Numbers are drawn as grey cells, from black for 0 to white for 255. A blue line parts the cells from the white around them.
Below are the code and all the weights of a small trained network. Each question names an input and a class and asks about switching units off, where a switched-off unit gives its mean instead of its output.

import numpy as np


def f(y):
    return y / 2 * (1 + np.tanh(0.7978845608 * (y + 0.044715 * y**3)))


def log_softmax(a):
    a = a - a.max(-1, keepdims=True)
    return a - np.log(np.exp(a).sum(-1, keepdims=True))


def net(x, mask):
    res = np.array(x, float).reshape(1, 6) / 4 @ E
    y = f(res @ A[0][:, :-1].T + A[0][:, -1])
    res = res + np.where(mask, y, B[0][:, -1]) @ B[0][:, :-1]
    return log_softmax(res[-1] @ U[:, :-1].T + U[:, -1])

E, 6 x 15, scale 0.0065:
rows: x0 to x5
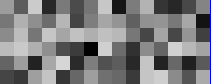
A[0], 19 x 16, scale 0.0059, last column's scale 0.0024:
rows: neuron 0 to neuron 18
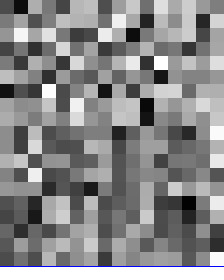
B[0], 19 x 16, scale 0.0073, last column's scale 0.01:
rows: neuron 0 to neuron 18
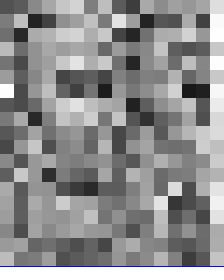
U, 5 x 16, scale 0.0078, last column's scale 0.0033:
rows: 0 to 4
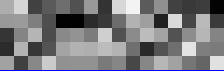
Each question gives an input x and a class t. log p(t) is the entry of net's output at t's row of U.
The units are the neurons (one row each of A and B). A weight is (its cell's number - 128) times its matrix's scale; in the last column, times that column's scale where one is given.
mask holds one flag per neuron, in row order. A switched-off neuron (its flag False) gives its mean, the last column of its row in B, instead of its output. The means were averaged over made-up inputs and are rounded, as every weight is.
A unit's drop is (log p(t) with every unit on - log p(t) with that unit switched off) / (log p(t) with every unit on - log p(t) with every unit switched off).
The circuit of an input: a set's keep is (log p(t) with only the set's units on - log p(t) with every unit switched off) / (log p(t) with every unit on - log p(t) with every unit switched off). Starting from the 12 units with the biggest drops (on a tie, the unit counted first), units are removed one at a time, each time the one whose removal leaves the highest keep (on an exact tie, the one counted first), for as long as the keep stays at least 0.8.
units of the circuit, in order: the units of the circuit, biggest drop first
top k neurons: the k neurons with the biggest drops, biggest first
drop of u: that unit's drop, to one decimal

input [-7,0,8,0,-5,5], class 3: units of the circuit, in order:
neuron 1
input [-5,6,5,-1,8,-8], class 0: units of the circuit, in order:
neuron 17; neuron 4
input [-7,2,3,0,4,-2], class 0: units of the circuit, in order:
neuron 1; neuron 4; neuron 0
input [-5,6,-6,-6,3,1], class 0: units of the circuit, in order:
neuron 2; neuron 4; neuron 7
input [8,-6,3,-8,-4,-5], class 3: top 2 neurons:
neuron 8; neuron 13
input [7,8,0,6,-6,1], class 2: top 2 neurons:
neuron 2; neuron 6
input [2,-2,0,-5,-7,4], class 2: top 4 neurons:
neuron 1; neuron 10; neuron 12; neuron 0
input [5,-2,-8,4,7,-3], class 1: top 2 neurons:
neuron 13; neuron 2
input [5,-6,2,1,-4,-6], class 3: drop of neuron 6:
0.1
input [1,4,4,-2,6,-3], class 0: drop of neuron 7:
0.2
